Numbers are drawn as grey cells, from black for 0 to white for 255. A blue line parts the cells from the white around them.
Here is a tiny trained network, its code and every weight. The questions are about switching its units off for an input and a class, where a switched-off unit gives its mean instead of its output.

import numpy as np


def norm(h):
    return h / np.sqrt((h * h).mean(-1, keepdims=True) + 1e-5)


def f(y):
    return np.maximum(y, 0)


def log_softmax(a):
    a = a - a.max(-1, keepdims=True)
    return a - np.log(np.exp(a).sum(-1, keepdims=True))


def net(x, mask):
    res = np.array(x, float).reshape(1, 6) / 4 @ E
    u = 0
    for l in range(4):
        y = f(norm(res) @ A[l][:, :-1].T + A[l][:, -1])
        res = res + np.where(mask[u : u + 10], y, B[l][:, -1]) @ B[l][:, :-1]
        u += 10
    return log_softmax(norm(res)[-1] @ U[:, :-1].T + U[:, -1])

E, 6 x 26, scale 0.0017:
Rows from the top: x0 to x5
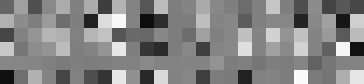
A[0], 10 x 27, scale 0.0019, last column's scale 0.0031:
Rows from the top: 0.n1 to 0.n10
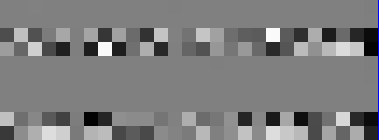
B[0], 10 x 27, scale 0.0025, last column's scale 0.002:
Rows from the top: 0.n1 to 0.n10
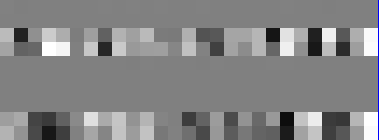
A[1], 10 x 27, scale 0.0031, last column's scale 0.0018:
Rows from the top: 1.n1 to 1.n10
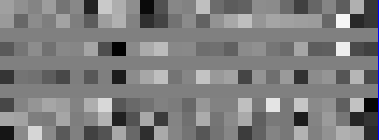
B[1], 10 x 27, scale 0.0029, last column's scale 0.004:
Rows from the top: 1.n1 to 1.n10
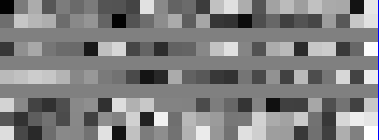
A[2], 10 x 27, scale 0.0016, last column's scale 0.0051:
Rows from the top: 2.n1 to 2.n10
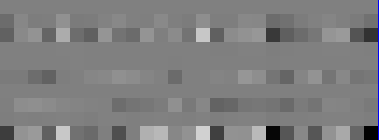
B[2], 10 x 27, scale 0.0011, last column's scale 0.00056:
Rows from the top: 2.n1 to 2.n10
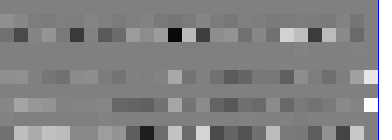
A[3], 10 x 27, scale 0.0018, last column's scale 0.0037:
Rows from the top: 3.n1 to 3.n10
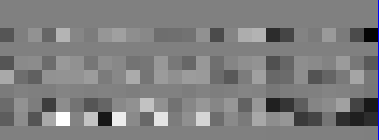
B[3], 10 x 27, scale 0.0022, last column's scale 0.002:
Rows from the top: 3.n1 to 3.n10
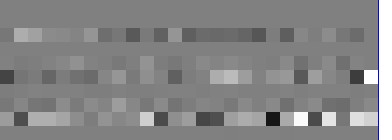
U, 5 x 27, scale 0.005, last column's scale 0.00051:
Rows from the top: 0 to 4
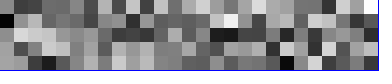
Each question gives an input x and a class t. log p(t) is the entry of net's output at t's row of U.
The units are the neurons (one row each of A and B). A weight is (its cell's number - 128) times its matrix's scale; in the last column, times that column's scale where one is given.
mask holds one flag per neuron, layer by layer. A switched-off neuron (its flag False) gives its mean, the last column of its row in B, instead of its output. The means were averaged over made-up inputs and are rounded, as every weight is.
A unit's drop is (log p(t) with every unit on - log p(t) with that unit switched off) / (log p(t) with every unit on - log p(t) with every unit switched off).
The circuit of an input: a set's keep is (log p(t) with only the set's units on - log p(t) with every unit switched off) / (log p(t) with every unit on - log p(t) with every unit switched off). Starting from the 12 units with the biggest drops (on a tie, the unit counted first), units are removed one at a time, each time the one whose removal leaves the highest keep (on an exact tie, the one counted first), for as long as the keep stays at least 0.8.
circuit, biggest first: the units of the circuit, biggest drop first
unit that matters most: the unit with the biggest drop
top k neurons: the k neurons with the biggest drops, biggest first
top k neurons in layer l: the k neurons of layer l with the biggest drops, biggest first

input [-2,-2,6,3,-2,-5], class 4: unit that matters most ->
1.n8
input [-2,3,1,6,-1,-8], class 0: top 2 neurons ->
1.n9, 1.n6
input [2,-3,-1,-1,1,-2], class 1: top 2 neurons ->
1.n4, 0.n4
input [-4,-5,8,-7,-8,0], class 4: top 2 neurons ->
1.n8, 0.n10
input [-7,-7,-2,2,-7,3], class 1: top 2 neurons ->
1.n4, 0.n3
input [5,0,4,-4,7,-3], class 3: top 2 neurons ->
0.n3, 1.n2
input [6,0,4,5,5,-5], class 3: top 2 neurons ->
0.n3, 1.n10
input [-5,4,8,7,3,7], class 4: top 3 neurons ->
1.n8, 0.n10, 1.n9
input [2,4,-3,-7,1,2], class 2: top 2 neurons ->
1.n6, 1.n4
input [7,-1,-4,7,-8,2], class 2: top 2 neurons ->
1.n2, 0.n4
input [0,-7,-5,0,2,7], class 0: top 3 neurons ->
1.n10, 1.n1, 3.n6
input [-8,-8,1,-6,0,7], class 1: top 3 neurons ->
1.n4, 1.n9, 0.n3
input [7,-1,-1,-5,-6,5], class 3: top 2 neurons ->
0.n3, 1.n9
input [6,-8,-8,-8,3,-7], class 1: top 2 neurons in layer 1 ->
1.n4, 1.n10
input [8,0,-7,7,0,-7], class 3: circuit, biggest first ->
0.n3
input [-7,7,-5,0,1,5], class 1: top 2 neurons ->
1.n1, 0.n3
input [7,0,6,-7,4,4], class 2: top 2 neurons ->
1.n6, 0.n4
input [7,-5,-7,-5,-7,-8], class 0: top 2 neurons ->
1.n9, 0.n4
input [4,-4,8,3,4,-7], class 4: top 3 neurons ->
0.n10, 1.n8, 1.n10
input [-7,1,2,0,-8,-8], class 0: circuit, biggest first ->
1.n9
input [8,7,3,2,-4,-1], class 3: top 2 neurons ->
0.n3, 1.n4
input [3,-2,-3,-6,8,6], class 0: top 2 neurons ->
1.n10, 1.n2
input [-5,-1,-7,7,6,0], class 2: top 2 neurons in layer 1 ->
1.n2, 1.n8
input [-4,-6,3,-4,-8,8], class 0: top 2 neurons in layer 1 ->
1.n10, 1.n1
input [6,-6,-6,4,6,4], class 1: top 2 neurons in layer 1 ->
1.n4, 1.n8
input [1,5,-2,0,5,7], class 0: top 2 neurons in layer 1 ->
1.n10, 1.n4
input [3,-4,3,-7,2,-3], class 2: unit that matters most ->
1.n6
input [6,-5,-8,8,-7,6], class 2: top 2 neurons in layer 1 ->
1.n2, 1.n9
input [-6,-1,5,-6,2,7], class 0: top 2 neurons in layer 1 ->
1.n10, 1.n2
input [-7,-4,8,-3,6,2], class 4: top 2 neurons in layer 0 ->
0.n10, 0.n3
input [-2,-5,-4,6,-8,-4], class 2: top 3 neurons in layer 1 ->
1.n2, 1.n1, 1.n10
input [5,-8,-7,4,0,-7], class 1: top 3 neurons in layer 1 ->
1.n4, 1.n10, 1.n8
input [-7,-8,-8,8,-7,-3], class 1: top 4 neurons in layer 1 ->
1.n4, 1.n6, 1.n8, 1.n10
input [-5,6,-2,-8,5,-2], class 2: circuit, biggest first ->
1.n6
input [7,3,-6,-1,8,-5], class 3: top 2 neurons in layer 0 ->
0.n3, 0.n10
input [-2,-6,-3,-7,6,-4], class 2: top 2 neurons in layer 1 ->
1.n6, 1.n1
